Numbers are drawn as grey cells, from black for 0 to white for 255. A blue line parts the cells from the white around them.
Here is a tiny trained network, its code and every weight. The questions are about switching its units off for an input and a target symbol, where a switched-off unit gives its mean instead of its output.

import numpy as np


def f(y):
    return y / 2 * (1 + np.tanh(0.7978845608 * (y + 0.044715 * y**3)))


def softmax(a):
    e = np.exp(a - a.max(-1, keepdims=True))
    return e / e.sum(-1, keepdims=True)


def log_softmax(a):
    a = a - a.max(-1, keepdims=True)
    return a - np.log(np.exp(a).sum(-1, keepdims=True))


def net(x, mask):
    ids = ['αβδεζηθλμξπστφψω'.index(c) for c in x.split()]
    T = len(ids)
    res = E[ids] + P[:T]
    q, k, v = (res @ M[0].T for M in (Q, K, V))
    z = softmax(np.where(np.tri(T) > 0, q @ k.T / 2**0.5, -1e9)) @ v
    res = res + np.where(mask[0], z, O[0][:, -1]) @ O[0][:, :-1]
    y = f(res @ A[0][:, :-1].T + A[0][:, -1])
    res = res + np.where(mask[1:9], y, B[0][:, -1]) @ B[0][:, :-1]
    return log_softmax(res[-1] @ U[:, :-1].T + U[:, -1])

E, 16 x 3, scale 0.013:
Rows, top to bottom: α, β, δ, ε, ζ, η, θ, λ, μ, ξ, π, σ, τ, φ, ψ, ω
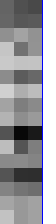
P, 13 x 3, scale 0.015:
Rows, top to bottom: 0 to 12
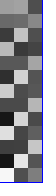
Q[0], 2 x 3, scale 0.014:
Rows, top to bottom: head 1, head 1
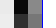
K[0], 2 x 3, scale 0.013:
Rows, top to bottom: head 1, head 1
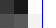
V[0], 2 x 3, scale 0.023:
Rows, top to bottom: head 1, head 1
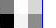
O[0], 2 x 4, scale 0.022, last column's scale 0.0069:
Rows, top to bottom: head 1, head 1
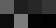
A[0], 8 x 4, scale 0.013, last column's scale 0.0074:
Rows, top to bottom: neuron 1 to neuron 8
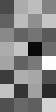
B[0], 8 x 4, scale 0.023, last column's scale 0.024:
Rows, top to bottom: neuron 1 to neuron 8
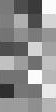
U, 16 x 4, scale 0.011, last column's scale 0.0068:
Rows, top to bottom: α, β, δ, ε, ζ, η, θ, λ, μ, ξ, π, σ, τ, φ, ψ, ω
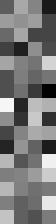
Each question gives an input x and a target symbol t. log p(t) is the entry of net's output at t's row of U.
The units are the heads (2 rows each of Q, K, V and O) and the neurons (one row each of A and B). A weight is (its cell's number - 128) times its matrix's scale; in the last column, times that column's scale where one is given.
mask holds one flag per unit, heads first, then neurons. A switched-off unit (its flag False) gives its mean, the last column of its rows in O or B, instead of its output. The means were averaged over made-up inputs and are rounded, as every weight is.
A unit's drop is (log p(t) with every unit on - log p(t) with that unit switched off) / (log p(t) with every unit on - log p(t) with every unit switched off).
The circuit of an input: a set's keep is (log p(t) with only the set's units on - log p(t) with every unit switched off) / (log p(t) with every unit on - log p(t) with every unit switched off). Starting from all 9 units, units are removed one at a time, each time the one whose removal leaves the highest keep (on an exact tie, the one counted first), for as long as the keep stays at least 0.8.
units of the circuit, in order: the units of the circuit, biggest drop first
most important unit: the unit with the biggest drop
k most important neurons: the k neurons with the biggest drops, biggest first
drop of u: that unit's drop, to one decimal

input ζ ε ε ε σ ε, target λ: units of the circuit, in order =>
neuron 7
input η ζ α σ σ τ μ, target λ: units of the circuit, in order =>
neuron 7; neuron 2; head 1
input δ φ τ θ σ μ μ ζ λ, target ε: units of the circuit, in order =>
head 1; neuron 4
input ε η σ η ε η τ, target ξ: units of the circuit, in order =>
neuron 7; neuron 1
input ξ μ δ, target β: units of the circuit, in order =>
neuron 6; neuron 2; head 1
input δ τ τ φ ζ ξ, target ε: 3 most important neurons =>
neuron 4; neuron 2; neuron 5
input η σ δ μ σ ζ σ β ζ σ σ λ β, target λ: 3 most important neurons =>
neuron 7; neuron 2; neuron 1
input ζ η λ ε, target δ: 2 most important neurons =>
neuron 7; neuron 6
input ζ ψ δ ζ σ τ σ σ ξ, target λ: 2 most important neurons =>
neuron 8; neuron 7
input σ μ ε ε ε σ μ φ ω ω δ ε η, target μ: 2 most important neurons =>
neuron 4; neuron 7
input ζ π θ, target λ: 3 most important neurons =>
neuron 8; neuron 7; neuron 4
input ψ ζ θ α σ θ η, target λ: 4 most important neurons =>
neuron 7; neuron 2; neuron 1; neuron 4
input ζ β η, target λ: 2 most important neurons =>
neuron 8; neuron 7
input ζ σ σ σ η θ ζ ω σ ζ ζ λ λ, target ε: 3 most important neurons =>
neuron 4; neuron 2; neuron 7
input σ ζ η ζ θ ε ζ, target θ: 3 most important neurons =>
neuron 7; neuron 6; neuron 5
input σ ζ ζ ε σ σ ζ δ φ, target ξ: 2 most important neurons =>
neuron 1; neuron 4
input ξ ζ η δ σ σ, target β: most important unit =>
neuron 6
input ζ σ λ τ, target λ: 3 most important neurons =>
neuron 7; neuron 2; neuron 1
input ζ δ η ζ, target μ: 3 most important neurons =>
neuron 4; neuron 7; neuron 1
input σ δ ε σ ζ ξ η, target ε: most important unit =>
neuron 4
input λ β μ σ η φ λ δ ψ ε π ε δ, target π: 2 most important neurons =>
neuron 7; neuron 6
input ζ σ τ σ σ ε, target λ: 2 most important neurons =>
neuron 7; neuron 8
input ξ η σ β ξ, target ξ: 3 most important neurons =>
neuron 6; neuron 2; neuron 5
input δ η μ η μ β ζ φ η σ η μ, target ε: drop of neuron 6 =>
0.2
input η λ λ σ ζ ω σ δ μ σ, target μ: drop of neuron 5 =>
0.0
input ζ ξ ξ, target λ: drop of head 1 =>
0.3
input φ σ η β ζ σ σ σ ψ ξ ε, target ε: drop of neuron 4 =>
-0.1
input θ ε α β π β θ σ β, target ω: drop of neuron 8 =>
0.2
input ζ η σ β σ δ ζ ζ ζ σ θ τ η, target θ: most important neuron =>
neuron 7
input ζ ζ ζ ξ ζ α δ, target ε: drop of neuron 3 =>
0.1
